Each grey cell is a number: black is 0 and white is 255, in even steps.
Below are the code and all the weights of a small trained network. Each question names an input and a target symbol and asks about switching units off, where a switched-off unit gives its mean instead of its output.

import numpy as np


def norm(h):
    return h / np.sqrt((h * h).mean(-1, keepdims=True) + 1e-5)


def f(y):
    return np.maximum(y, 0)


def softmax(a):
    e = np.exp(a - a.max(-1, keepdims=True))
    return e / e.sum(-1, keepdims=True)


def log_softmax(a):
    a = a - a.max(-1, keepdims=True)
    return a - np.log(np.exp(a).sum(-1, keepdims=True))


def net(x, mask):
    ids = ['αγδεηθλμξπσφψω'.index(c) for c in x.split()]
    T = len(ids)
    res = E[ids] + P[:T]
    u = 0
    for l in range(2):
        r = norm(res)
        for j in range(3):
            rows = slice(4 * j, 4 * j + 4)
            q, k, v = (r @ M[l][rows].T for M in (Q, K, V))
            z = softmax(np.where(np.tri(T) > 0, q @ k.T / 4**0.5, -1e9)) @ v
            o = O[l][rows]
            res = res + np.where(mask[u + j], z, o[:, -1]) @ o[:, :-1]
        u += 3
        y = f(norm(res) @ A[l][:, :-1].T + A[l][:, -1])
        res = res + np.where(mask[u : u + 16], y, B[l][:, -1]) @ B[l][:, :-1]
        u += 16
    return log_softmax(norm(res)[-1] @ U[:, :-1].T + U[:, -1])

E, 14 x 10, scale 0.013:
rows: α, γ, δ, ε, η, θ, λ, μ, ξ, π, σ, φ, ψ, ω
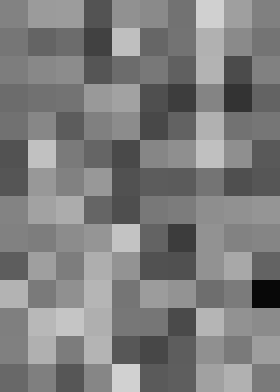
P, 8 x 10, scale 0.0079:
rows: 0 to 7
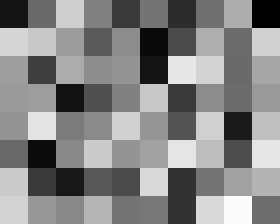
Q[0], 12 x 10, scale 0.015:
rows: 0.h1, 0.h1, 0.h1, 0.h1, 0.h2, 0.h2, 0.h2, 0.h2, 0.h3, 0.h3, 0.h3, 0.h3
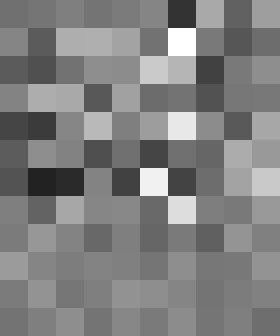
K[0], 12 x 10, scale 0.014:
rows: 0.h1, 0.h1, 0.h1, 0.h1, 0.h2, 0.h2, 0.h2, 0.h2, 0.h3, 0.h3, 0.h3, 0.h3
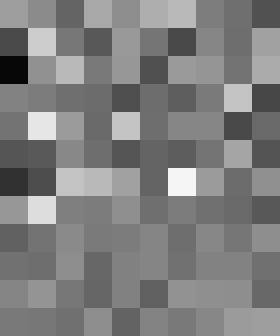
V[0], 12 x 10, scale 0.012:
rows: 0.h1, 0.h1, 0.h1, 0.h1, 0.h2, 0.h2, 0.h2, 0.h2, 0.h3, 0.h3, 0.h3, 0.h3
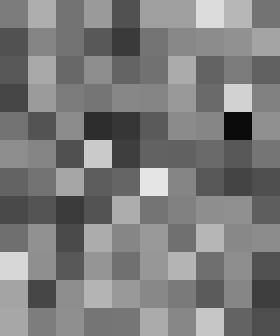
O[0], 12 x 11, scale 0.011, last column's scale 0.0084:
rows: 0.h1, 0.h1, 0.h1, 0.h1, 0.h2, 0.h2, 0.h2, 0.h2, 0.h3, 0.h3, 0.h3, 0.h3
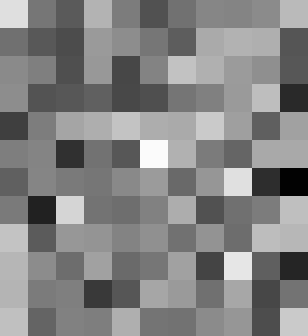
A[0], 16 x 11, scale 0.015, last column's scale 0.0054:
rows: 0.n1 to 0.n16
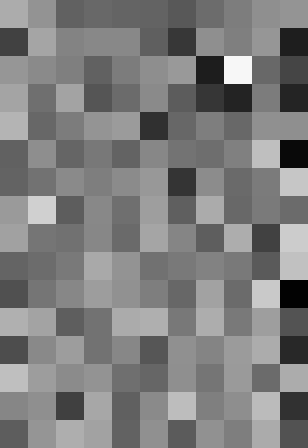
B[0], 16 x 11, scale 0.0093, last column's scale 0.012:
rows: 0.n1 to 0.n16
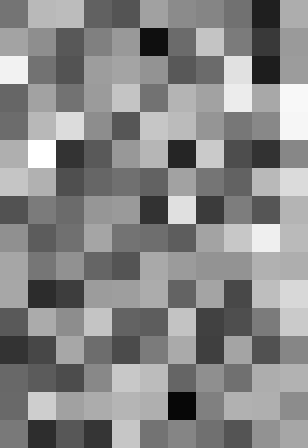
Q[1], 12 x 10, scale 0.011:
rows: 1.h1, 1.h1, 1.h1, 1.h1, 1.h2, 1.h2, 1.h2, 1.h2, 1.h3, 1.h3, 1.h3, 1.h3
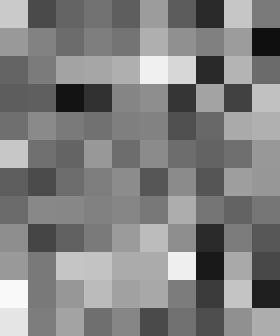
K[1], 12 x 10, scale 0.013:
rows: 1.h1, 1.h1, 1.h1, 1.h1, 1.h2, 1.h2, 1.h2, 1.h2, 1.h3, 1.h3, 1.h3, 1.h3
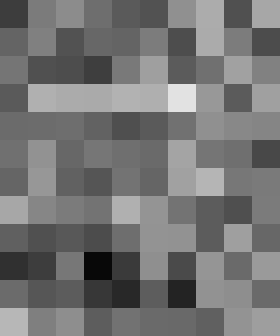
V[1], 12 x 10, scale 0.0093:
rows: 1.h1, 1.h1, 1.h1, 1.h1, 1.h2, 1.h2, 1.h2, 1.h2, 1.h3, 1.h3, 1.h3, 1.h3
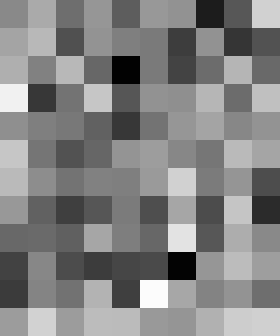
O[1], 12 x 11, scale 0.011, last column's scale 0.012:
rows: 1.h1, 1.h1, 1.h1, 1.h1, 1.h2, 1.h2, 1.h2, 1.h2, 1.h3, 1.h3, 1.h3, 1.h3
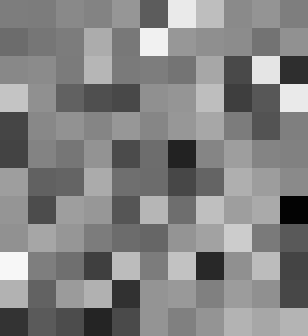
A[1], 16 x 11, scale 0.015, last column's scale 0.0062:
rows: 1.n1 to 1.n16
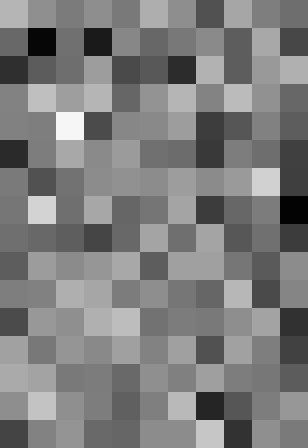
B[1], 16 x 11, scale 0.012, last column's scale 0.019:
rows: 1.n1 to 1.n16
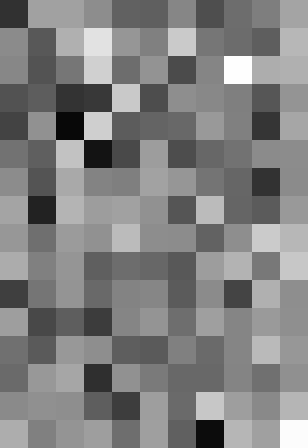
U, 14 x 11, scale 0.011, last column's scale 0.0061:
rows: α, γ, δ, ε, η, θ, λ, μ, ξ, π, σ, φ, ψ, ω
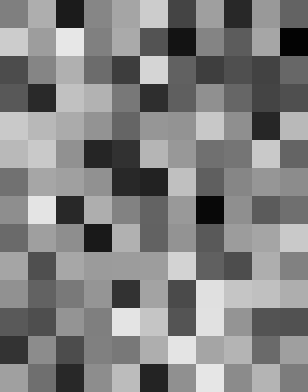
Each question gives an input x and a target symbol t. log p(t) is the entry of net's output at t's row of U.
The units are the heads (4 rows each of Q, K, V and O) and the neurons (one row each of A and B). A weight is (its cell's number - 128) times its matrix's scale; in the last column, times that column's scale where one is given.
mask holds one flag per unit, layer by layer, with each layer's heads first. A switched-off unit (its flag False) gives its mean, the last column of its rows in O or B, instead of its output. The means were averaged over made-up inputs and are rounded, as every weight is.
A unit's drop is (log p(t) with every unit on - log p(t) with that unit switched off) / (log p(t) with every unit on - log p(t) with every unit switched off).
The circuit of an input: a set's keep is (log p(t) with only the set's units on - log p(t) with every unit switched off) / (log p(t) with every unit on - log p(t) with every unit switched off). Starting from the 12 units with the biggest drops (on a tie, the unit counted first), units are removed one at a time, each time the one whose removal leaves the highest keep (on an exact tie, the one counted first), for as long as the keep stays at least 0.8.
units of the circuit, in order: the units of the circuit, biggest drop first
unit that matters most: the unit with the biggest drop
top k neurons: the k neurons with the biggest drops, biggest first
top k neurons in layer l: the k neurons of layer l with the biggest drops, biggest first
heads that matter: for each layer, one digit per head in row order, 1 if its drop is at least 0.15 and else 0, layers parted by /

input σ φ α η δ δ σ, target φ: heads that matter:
011 / 001
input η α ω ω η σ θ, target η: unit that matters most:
0.h1
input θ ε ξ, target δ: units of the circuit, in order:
(0.h1; 1.h3; 1.n16)
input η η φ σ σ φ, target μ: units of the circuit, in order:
(0.h2; 0.n8)
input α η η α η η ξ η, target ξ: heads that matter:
100 / 001
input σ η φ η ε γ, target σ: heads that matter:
000 / 101
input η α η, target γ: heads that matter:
010 / 000
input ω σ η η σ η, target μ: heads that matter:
011 / 000
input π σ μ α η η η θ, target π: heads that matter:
110 / 101
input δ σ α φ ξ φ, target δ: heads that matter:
011 / 100
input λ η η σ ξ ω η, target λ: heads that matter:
010 / 001
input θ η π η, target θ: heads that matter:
000 / 100
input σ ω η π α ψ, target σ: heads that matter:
000 / 001
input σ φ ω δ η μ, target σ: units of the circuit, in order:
(1.h3)
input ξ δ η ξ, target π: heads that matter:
011 / 100
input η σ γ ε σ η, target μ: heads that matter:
011 / 000
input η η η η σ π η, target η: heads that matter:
100 / 000
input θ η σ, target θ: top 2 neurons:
(1.n15; 1.n2)
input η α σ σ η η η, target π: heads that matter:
111 / 111
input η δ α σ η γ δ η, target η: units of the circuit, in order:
(1.h1)
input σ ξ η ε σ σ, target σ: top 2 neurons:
(0.n9; 1.n16)
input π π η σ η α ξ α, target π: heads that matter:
111 / 101
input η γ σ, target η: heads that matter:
110 / 100
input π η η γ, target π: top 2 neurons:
(0.n11; 1.n16)
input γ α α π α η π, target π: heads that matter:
010 / 000
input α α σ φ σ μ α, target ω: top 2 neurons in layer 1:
(1.n16; 1.n12)
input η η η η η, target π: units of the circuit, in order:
(0.h2)
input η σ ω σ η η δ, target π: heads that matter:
111 / 011
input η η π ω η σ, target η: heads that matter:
000 / 000
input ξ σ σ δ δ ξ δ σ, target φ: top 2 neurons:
(1.n16; 0.n7)
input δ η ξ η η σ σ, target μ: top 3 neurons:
(0.n3; 0.n5; 0.n9)
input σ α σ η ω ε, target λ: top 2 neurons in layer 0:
(0.n4; 0.n9)
